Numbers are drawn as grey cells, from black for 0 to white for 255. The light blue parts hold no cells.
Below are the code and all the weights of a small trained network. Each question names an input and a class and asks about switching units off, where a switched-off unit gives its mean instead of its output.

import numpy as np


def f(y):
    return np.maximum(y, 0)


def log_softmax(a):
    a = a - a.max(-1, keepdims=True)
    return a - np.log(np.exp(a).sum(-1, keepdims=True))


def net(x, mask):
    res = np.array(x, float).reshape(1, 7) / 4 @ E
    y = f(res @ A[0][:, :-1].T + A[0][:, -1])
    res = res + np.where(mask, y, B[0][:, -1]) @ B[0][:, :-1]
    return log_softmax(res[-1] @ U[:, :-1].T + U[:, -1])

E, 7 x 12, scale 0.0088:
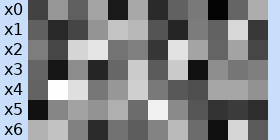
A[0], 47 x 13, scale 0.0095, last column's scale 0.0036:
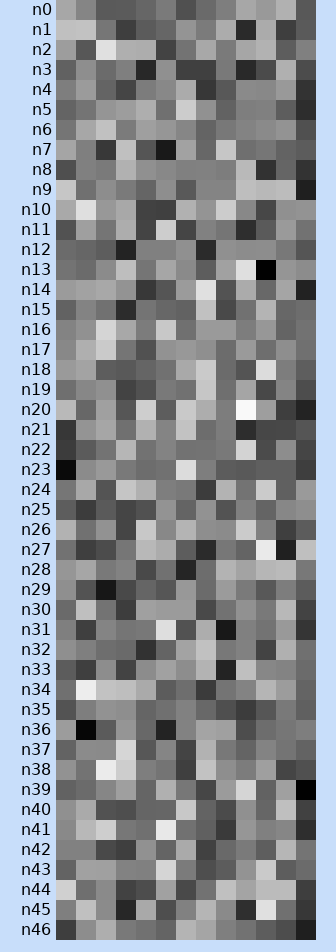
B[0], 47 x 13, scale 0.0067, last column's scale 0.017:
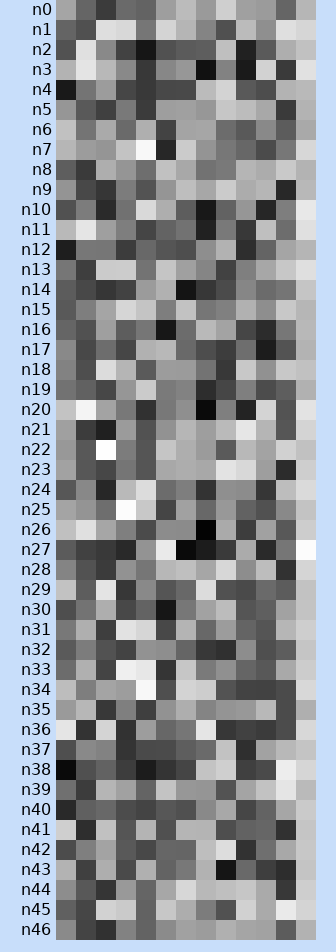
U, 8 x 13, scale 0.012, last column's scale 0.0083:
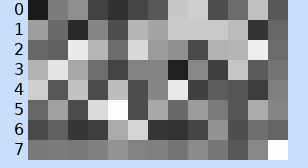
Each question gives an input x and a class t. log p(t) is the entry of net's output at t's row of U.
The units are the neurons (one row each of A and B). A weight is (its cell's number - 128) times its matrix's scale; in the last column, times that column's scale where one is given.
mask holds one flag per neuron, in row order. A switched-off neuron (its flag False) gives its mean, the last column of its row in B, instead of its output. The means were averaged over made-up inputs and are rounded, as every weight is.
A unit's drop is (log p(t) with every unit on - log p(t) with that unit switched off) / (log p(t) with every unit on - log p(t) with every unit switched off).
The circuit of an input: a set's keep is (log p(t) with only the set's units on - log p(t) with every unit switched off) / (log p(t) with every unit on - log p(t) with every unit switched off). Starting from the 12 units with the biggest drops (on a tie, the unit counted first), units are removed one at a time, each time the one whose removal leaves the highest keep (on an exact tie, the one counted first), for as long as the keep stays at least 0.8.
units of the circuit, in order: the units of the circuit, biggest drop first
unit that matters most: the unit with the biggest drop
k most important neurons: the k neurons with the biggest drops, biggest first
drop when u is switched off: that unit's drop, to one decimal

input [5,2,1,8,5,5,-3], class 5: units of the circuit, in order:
(n31)
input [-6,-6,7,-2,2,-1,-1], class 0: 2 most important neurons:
(n38, n2)
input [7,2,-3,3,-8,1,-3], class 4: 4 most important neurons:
(n36, n29, n20, n26)
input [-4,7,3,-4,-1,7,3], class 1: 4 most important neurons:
(n21, n5, n10, n23)
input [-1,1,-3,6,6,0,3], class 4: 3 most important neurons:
(n41, n43, n24)
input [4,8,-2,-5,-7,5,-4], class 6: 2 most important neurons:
(n27, n24)
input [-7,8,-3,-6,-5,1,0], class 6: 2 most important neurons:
(n27, n24)
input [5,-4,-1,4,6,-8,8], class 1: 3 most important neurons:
(n44, n28, n9)
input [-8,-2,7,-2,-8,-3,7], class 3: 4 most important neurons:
(n20, n2, n26, n34)
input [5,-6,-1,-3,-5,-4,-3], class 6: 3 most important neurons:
(n10, n20, n32)
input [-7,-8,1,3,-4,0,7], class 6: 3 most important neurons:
(n14, n32, n19)
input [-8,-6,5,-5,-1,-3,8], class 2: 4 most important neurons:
(n45, n1, n18, n3)
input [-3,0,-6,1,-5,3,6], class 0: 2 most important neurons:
(n42, n40)
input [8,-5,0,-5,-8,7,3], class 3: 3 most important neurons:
(n3, n11, n35)
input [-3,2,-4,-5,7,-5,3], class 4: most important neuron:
(n34)
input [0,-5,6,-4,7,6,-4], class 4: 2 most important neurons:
(n34, n41)
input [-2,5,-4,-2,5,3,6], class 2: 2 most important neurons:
(n45, n1)
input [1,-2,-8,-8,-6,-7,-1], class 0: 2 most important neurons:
(n42, n40)
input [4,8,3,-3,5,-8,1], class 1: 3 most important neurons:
(n28, n44, n9)
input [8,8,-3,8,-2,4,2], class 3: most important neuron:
(n3)
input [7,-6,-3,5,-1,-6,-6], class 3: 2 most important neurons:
(n3, n11)
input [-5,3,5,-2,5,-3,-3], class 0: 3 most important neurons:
(n38, n2, n3)
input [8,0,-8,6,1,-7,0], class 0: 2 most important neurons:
(n4, n20)
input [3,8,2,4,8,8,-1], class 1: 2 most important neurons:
(n21, n23)
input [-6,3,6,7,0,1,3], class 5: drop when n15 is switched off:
0.3
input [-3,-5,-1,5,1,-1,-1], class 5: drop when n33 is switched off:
1.0
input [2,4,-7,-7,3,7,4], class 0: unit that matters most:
n4
